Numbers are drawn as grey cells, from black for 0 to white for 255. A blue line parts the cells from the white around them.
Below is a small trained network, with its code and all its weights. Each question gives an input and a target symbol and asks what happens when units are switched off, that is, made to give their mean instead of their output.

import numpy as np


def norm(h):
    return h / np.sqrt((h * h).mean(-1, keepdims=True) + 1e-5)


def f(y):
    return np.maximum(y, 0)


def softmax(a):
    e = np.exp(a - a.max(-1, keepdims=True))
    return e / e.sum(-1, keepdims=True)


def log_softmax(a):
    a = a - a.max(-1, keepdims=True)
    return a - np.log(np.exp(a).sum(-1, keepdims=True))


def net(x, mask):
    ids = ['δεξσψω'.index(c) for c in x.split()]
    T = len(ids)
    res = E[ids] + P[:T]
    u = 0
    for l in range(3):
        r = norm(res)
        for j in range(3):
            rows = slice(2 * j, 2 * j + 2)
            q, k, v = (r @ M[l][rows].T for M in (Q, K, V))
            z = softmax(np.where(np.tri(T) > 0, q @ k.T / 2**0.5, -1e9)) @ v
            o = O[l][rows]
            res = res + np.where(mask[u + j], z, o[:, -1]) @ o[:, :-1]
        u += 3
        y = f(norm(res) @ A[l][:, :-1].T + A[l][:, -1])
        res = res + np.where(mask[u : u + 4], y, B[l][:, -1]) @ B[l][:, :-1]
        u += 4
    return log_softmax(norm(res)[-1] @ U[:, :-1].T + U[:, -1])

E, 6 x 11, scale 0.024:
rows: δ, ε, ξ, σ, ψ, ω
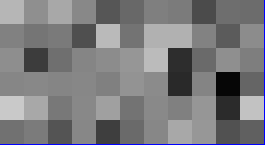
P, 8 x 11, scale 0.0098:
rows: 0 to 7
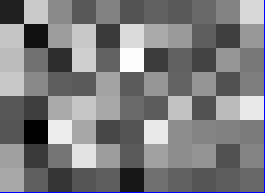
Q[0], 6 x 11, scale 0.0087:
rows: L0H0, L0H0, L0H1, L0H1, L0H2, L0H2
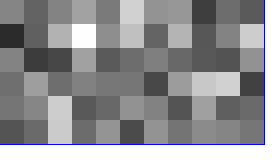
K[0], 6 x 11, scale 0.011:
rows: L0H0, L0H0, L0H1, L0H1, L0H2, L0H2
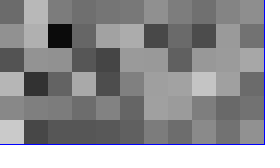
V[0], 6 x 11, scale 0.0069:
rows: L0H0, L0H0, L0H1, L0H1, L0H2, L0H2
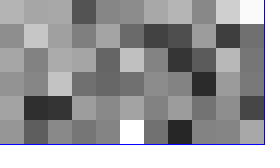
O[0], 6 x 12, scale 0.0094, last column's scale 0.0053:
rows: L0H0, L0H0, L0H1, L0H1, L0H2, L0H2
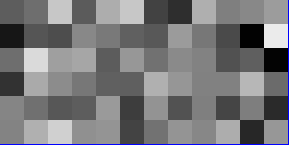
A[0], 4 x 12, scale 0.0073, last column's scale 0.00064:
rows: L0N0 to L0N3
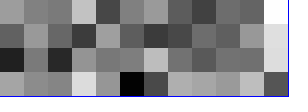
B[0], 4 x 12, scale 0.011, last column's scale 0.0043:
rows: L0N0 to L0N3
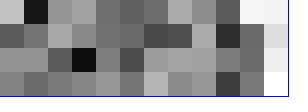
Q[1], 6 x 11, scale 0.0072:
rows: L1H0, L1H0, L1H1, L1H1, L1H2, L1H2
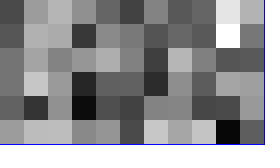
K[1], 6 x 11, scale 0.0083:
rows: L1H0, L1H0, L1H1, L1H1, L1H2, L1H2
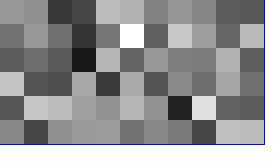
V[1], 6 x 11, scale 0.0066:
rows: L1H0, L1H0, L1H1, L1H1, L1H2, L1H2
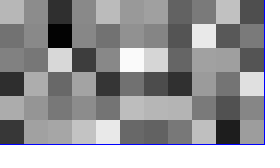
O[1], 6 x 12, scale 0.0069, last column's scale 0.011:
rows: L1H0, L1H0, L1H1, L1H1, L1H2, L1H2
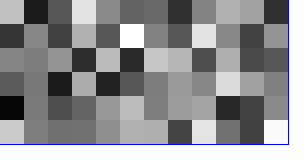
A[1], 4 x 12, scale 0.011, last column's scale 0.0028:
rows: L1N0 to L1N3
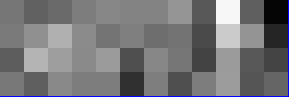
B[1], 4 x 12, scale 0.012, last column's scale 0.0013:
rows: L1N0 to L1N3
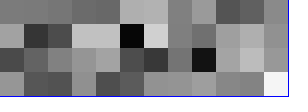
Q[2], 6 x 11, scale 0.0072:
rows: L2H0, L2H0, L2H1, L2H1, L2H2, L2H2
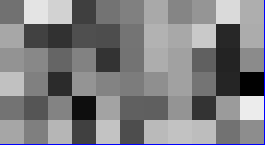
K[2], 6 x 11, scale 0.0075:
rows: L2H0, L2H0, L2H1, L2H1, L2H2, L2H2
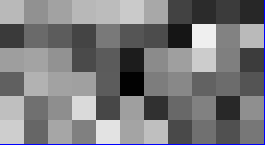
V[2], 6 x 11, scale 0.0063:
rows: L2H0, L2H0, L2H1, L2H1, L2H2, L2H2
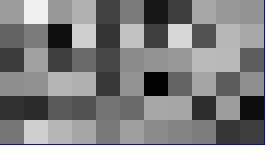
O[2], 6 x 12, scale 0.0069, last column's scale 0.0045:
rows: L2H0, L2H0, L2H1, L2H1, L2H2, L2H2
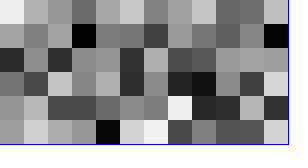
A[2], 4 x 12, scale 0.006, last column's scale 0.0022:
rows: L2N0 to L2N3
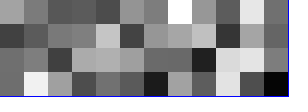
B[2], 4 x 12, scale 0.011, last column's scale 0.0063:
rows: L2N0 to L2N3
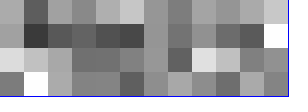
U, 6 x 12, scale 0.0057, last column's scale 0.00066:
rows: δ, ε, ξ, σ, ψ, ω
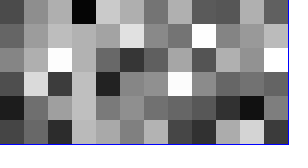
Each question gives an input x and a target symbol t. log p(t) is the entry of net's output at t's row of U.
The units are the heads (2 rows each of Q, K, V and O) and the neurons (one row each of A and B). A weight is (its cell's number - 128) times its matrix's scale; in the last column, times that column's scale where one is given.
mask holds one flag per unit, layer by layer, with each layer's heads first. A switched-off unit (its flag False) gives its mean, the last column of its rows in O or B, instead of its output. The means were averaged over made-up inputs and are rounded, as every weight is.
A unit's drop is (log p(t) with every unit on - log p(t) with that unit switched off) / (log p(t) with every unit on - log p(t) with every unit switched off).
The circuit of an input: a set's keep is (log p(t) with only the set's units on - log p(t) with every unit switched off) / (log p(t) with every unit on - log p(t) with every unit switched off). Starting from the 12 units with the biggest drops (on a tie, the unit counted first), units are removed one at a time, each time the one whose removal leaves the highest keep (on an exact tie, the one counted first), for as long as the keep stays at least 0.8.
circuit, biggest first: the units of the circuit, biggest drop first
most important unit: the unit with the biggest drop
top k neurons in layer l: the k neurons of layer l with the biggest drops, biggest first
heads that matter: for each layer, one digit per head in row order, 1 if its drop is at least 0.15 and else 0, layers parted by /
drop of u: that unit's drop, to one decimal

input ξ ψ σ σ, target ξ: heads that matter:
101 / 101 / 000
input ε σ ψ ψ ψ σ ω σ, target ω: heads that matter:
110 / 000 / 100
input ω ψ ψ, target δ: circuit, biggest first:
(L2H0 L1H2 L0H2)
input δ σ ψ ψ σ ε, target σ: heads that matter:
010 / 000 / 000
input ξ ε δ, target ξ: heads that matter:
001 / 100 / 000
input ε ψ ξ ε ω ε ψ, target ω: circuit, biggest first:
(L2H0 L0H1)
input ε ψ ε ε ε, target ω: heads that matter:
001 / 000 / 100
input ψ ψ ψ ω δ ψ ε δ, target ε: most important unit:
L1H2
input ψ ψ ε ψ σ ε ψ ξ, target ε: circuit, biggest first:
(L0H0 L2H1)
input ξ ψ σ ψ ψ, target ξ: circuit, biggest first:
(L0H2 L1H2)
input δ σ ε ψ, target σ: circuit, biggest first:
(L0H1 L0H0)
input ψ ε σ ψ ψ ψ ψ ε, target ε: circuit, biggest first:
(L0H0 L2H1 L2H2)
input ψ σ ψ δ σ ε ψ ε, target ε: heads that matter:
100 / 000 / 000
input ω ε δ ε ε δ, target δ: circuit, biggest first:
(L2H0 L0H2 L1H1)
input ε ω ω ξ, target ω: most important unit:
L2H0
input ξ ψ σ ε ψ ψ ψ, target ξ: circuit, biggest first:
(L0H2 L1H0 L1H2)
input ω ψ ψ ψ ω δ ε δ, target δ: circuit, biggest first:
(L2H0 L0H2 L1H0)
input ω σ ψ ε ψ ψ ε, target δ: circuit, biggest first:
(L2H0 L1H1)
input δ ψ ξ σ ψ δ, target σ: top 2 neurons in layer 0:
(L0N2 L0N1)
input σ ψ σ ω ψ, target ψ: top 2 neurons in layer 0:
(L0N3 L0N0)
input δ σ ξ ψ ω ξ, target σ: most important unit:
L0H1
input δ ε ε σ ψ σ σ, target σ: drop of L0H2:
0.1
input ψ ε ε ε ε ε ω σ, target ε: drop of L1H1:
0.2
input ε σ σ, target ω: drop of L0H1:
0.3
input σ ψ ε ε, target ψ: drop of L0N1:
0.1
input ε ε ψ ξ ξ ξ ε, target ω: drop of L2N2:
0.0
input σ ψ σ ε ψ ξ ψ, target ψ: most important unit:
L1H1
